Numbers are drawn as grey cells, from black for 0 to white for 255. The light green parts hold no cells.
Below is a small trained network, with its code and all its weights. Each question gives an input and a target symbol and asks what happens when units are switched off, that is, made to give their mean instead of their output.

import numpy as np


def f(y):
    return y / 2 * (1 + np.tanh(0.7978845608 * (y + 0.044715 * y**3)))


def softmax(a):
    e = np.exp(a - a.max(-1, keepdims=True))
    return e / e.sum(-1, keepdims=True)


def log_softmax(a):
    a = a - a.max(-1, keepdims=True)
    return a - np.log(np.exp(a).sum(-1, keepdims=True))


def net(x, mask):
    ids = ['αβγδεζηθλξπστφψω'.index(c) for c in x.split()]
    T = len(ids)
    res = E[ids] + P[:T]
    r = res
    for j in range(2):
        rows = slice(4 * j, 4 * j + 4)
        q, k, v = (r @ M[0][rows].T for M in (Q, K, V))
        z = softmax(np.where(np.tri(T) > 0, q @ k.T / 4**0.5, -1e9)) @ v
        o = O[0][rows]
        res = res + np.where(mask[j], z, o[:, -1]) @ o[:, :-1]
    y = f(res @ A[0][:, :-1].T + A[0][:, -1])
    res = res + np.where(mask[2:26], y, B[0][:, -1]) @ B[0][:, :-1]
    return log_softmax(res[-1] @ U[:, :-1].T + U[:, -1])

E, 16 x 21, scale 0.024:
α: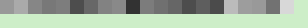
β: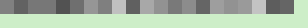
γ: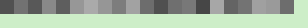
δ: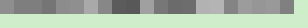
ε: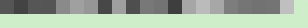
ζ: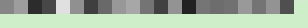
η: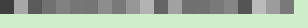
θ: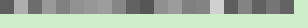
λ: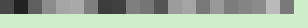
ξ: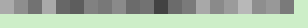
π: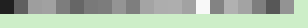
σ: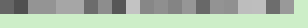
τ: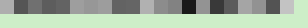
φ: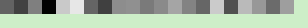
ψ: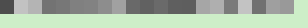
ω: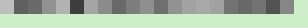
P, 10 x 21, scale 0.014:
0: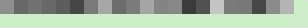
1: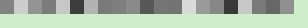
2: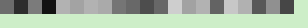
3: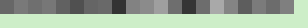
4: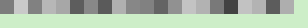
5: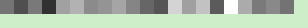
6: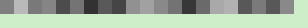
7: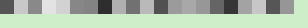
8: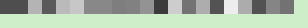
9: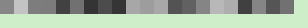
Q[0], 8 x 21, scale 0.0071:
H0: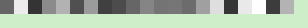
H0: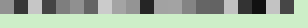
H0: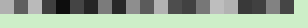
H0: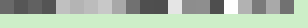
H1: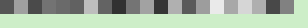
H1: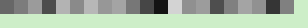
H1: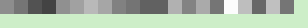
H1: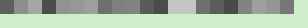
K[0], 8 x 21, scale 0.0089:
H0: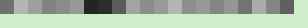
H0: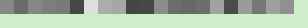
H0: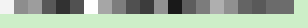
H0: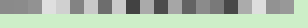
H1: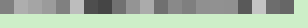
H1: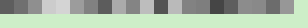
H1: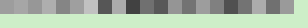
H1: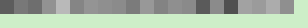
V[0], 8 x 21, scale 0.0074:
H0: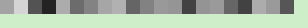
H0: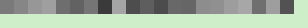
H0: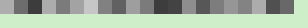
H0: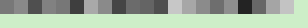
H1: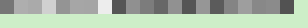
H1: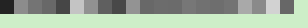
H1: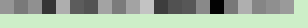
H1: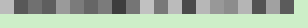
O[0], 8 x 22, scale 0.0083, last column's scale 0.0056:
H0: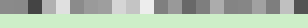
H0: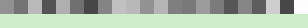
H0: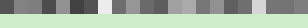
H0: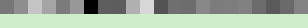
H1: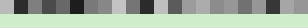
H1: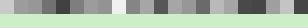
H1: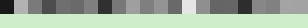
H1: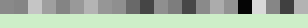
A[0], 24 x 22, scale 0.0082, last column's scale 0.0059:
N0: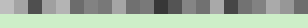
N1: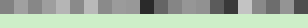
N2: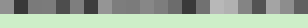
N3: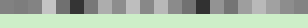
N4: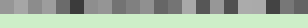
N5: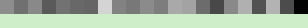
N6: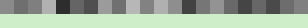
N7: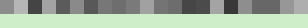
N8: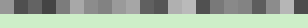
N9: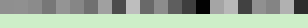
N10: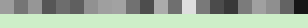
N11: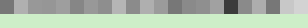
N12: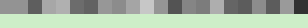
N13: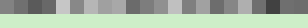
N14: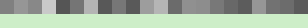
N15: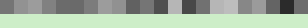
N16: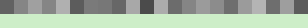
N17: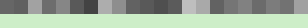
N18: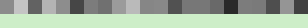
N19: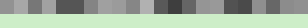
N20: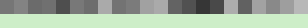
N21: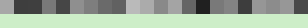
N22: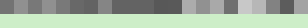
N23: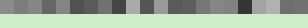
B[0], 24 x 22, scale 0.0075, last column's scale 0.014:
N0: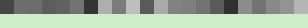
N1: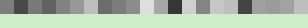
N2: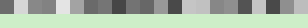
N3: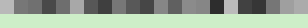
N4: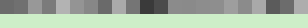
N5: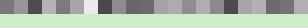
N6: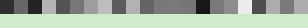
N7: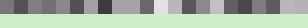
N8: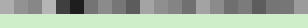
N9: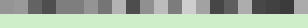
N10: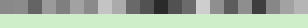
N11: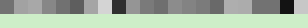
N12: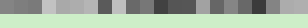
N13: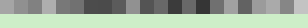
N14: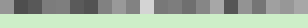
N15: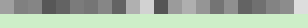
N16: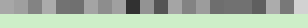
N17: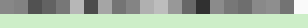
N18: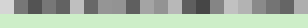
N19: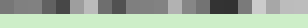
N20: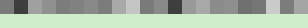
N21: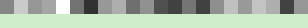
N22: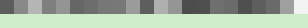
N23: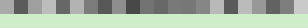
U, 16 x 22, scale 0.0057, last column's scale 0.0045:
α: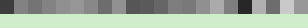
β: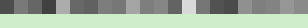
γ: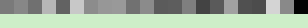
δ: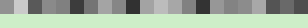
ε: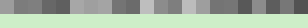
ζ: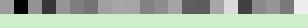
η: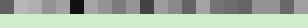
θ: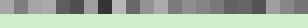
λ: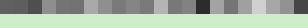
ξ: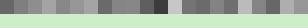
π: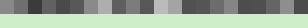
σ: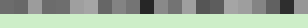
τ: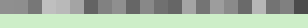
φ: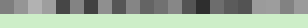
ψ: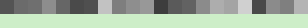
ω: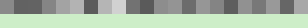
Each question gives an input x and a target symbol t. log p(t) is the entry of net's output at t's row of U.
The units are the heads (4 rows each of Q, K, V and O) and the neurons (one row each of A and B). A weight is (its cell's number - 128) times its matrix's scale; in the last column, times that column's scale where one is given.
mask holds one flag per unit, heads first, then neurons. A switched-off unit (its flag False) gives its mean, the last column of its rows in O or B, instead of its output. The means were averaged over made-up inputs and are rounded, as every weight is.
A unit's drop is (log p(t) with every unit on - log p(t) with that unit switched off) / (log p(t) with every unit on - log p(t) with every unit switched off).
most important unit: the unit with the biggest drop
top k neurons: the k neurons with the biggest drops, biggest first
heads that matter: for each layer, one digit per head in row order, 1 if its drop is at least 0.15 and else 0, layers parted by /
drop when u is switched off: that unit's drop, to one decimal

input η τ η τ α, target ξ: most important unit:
H0
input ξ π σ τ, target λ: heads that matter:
00
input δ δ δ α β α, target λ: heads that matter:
11
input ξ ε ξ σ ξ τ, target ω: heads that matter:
10
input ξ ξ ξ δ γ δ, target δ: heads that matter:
11
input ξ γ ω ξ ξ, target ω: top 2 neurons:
N10, N17
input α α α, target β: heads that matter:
01
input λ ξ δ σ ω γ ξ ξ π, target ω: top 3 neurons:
N17, N10, N5
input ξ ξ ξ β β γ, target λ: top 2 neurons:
N5, N1
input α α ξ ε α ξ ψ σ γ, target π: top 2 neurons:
N8, N17
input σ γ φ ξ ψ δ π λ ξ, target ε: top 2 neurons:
N15, N5
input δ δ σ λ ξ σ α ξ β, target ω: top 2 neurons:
N10, N5
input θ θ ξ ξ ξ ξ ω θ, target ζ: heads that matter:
01
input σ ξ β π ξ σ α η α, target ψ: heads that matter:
11
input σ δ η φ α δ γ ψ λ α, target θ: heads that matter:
00
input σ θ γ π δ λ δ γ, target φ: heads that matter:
10
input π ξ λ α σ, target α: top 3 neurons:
N1, N10, N4
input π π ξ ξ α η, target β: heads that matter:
01
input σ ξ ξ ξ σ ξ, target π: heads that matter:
10
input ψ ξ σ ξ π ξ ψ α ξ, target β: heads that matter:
01
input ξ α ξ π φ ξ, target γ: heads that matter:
11
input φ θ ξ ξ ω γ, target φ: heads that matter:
11
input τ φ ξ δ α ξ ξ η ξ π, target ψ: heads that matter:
00
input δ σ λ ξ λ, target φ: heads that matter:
10
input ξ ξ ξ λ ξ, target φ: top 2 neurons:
N22, N17
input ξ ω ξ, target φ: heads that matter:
11
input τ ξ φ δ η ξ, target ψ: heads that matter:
11
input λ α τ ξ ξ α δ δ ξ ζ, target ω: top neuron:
N9
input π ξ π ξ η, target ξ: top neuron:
N12
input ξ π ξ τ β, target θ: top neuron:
N14
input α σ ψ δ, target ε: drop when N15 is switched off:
0.2
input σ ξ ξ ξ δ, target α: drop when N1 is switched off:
0.1
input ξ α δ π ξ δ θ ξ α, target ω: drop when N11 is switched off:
0.0
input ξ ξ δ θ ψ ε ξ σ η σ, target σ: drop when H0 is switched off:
0.2
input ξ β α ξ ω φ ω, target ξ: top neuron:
N6
